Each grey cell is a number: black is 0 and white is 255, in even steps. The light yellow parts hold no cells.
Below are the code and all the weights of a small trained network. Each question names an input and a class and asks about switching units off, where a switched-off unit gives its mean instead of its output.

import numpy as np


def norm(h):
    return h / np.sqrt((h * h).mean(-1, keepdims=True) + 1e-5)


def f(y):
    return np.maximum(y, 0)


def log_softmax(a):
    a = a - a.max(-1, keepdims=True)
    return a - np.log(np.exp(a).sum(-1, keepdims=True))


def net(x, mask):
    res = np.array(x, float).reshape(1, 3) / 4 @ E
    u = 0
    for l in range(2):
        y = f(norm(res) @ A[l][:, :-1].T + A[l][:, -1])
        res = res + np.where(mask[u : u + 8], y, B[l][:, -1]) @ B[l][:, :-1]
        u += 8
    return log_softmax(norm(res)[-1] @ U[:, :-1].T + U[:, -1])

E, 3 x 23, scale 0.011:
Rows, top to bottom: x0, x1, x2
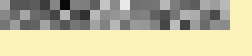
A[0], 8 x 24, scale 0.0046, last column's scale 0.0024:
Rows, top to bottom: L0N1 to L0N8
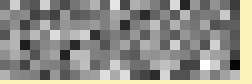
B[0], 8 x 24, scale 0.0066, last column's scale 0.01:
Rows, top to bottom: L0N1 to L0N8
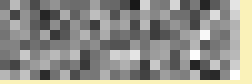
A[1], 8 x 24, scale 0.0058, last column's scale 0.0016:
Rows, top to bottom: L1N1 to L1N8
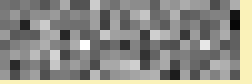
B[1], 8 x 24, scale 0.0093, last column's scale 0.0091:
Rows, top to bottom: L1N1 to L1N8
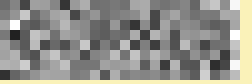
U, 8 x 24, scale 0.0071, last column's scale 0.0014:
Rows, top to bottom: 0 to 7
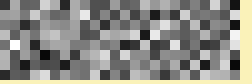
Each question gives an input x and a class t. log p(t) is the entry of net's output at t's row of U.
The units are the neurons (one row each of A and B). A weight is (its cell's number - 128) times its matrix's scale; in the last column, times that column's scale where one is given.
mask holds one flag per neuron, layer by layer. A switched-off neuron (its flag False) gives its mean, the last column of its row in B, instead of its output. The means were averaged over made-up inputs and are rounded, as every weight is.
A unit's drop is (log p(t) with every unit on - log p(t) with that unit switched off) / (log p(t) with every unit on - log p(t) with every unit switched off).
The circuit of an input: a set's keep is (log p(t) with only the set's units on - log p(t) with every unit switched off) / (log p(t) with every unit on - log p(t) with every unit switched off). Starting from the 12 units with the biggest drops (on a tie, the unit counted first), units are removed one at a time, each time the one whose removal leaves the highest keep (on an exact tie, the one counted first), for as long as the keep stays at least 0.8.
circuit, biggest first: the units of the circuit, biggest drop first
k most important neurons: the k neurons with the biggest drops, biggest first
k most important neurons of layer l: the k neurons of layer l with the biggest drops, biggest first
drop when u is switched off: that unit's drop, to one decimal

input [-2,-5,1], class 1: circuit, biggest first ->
[L0N4]
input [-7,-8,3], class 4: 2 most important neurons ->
[L0N1 L1N4]
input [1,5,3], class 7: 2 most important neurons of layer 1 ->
[L1N1 L1N8]
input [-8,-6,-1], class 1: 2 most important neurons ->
[L1N5 L0N4]
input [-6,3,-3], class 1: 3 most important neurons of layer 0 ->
[L0N1 L0N2 L0N7]
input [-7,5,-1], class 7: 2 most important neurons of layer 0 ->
[L0N1 L0N8]
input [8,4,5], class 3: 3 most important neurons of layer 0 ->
[L0N1 L0N4 L0N3]
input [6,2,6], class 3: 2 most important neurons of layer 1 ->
[L1N4 L1N5]
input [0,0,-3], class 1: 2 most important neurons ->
[L0N4 L0N7]
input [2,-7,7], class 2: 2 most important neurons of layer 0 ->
[L0N1 L0N5]
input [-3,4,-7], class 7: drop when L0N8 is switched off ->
0.2
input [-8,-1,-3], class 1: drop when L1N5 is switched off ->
0.1
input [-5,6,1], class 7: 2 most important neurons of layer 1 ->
[L1N1 L1N7]
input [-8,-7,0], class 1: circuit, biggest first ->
[L1N5]
